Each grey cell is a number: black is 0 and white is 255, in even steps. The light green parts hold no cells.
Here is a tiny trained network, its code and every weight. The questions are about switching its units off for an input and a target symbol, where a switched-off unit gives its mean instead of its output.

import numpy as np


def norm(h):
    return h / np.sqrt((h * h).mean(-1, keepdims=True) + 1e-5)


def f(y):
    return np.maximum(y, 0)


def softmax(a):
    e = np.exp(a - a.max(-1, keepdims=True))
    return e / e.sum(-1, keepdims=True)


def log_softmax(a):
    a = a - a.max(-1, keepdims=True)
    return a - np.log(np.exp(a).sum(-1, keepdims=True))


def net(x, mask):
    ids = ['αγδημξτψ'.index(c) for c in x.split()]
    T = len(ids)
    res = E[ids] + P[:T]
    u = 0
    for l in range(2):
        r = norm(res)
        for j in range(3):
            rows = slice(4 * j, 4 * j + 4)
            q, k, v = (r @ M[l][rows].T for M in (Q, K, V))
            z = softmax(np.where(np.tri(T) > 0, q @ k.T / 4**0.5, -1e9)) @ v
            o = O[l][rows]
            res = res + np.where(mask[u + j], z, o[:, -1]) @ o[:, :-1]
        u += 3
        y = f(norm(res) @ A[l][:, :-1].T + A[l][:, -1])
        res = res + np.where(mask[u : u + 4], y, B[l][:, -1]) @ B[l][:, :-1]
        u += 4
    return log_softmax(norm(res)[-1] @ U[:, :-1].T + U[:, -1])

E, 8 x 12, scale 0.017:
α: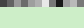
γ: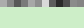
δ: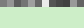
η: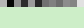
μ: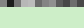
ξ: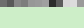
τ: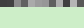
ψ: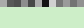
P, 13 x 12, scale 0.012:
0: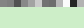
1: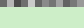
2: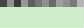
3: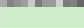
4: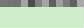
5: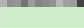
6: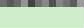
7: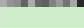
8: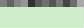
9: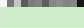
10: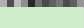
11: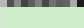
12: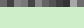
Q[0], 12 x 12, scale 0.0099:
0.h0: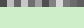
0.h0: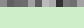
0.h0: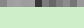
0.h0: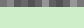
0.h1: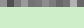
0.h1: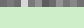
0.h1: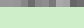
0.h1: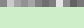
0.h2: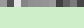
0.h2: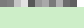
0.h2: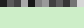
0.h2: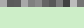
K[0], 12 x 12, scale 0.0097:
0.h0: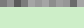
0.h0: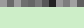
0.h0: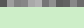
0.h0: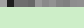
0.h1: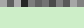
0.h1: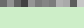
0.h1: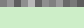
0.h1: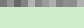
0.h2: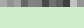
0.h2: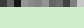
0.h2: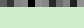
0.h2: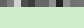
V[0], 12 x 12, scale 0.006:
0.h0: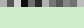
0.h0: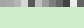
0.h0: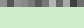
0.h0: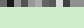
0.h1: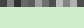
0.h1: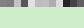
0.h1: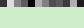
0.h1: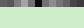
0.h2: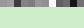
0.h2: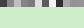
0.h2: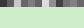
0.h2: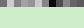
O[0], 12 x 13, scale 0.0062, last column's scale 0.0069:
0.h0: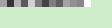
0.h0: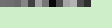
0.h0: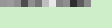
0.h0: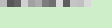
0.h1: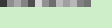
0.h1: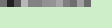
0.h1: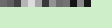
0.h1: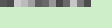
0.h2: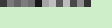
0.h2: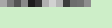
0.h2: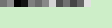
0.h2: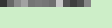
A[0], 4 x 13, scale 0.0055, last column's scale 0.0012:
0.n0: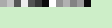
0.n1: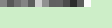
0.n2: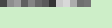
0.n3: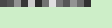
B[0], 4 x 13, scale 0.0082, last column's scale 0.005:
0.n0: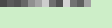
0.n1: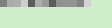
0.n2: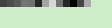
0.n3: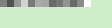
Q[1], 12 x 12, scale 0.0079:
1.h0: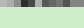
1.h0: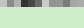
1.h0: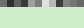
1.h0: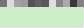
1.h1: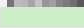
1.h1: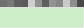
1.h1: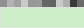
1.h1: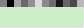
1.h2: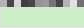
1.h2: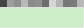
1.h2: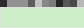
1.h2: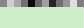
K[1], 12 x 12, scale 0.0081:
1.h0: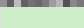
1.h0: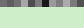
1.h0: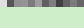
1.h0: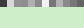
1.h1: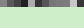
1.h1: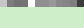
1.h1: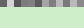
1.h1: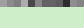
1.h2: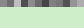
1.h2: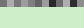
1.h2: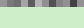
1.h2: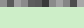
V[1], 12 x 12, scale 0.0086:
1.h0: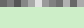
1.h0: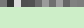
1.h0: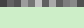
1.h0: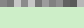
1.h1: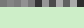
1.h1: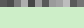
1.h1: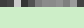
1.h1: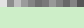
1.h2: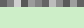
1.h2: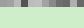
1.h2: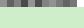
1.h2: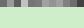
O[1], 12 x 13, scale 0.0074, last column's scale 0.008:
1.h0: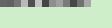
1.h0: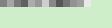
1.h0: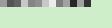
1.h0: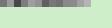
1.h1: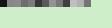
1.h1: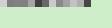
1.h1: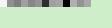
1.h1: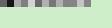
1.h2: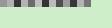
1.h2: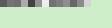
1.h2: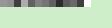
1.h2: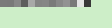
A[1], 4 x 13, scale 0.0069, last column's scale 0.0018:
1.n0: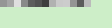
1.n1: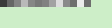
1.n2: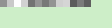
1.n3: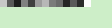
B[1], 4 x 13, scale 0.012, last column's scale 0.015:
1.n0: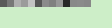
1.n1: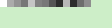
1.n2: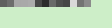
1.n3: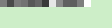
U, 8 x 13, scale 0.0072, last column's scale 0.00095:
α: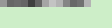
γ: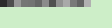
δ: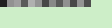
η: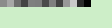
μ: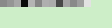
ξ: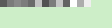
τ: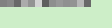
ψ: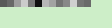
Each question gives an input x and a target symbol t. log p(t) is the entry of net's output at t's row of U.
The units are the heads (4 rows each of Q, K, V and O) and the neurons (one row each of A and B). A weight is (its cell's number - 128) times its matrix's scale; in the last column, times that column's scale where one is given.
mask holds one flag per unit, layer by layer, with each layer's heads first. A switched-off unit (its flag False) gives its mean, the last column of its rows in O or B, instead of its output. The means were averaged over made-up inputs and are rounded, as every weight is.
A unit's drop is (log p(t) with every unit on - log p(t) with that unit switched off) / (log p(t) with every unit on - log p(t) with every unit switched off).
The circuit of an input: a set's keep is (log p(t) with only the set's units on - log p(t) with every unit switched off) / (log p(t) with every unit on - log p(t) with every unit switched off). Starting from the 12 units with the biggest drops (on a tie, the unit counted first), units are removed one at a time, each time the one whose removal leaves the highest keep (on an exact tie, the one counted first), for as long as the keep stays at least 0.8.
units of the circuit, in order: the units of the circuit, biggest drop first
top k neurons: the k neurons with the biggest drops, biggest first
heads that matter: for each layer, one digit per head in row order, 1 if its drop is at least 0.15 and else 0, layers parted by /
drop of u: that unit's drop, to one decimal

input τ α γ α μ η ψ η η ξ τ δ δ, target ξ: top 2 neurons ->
[0.n0; 1.n1]
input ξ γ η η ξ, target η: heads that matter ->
010 / 101
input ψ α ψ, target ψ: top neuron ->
[1.n0]
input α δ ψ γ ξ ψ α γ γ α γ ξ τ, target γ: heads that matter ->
010 / 111
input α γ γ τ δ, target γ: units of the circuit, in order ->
[0.h1; 1.h2; 1.h1]
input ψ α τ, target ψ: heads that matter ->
101 / 111
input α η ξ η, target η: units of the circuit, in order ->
[1.h2; 1.h0]
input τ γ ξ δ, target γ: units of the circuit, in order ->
[0.h2; 1.h1]
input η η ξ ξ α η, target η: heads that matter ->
001 / 101
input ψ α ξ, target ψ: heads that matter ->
001 / 111
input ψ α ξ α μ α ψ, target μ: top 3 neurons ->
[0.n0; 1.n1; 1.n3]
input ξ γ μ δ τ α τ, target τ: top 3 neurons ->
[1.n1; 1.n3; 0.n1]
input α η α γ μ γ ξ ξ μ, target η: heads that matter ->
111 / 101
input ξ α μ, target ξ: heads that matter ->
111 / 011
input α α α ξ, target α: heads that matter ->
000 / 100
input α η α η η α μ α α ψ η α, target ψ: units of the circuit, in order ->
[0.h2]
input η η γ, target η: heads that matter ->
011 / 101
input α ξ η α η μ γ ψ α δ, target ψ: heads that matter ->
011 / 010
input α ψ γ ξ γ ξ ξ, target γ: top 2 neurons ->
[0.n2; 1.n3]
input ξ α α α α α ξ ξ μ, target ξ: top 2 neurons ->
[0.n1; 0.n2]
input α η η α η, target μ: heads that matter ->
101 / 110
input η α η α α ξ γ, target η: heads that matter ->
010 / 101
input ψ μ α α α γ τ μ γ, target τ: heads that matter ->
110 / 101
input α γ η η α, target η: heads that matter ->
011 / 101
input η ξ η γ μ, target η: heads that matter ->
011 / 101
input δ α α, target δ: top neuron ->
[0.n1]
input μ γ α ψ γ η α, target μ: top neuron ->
[0.n0]
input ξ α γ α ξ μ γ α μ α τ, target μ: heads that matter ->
110 / 111
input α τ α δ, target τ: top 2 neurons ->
[1.n1; 0.n1]
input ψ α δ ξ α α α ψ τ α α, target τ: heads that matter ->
010 / 101
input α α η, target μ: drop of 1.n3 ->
0.2
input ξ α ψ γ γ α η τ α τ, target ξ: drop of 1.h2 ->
0.1
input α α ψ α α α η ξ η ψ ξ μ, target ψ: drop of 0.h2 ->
0.5
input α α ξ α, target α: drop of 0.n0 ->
0.0
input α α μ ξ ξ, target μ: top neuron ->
[0.n2]
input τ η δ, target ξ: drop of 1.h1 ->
-0.1
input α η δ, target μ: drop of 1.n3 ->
0.2
